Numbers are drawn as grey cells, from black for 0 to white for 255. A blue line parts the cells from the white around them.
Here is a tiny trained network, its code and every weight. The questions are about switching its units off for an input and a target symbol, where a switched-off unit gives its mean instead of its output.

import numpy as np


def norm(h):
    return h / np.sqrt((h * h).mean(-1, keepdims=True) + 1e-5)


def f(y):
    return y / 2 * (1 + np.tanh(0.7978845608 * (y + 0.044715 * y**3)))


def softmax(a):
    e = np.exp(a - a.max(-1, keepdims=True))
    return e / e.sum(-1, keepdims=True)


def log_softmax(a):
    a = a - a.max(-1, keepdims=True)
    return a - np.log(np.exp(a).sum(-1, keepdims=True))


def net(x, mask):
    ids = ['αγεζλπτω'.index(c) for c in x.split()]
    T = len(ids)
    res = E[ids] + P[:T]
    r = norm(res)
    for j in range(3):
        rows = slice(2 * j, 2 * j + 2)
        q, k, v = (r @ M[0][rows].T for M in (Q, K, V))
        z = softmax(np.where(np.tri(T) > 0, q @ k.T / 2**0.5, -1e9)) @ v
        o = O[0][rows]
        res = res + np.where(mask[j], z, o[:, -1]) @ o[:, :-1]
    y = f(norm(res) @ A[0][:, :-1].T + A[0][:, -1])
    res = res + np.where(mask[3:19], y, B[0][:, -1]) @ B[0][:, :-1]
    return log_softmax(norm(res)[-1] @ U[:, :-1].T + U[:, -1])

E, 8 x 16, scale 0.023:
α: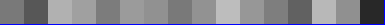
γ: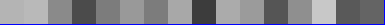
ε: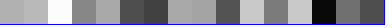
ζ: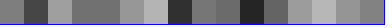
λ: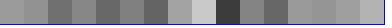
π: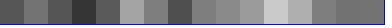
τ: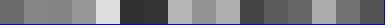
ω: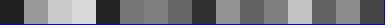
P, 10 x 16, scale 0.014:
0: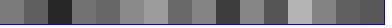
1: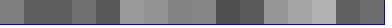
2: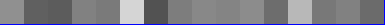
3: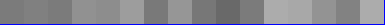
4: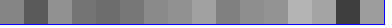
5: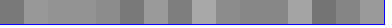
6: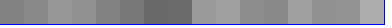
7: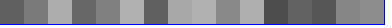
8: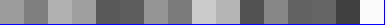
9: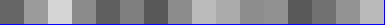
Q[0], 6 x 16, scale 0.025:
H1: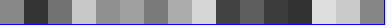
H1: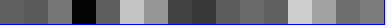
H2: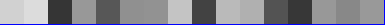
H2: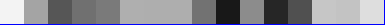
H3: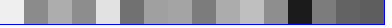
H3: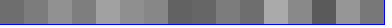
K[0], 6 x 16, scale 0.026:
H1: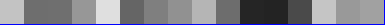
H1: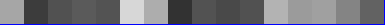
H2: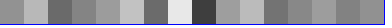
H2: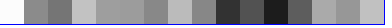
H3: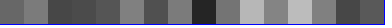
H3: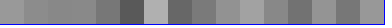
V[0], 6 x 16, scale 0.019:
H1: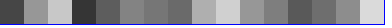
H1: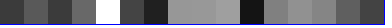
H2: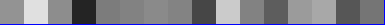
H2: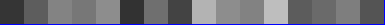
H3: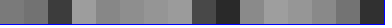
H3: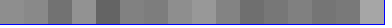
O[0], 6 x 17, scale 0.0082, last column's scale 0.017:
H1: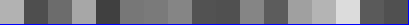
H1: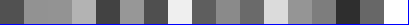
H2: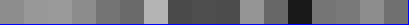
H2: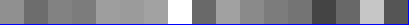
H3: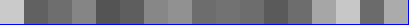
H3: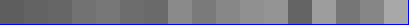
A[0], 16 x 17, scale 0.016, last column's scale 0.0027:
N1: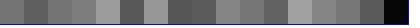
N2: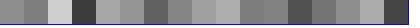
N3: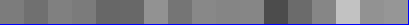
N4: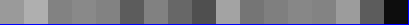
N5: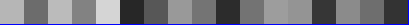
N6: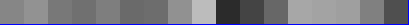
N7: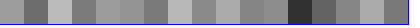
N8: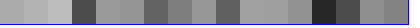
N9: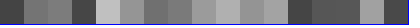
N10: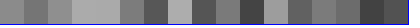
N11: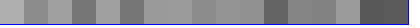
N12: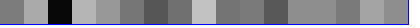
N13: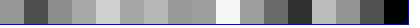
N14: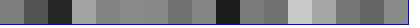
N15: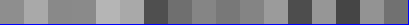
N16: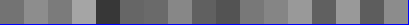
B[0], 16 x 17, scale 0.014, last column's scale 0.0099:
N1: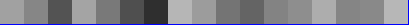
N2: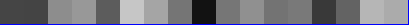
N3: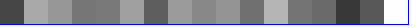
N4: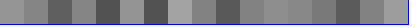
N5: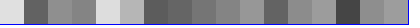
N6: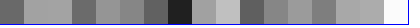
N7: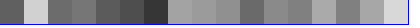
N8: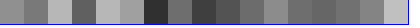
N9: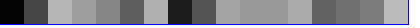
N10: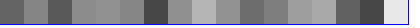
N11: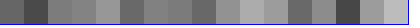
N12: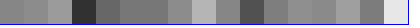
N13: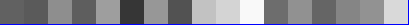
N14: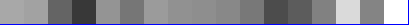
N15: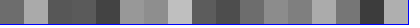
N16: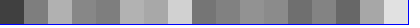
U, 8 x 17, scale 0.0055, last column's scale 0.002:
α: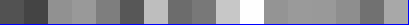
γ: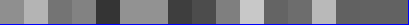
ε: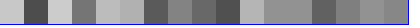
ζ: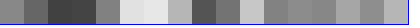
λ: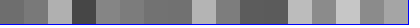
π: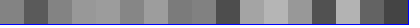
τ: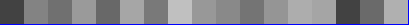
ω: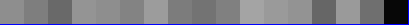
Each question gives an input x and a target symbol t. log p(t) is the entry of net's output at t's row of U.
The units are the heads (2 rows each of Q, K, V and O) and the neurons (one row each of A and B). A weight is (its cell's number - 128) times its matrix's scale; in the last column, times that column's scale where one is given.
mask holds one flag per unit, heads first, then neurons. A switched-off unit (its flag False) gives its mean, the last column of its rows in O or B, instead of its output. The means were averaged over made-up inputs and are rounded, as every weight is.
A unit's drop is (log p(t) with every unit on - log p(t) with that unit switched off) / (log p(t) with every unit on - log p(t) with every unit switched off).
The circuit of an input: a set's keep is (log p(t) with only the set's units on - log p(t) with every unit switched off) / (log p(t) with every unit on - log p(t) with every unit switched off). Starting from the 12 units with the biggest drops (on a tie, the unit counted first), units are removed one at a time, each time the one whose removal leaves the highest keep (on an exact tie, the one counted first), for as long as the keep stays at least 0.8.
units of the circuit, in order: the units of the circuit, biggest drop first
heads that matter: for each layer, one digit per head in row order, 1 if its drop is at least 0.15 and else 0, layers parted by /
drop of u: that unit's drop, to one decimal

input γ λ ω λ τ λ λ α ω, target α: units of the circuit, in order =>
(H3 H1 N9)
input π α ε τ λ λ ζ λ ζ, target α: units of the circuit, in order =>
(H3 N9)
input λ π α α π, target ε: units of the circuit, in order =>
(N8 H2)
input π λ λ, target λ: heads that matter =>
010
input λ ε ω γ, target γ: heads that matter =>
010
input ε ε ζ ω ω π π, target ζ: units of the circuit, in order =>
(H1 H2 N6)
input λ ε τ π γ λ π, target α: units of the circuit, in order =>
(N9 H2)
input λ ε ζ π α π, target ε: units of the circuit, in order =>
(H2 N8)
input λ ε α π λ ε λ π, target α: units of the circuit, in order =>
(N9)
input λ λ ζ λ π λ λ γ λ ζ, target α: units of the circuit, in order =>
(N9 H1)
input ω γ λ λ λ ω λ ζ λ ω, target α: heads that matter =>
111
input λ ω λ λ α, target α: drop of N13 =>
0.3
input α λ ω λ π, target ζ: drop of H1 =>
0.9
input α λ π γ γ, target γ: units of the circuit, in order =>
(H2)
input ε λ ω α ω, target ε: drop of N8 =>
0.3
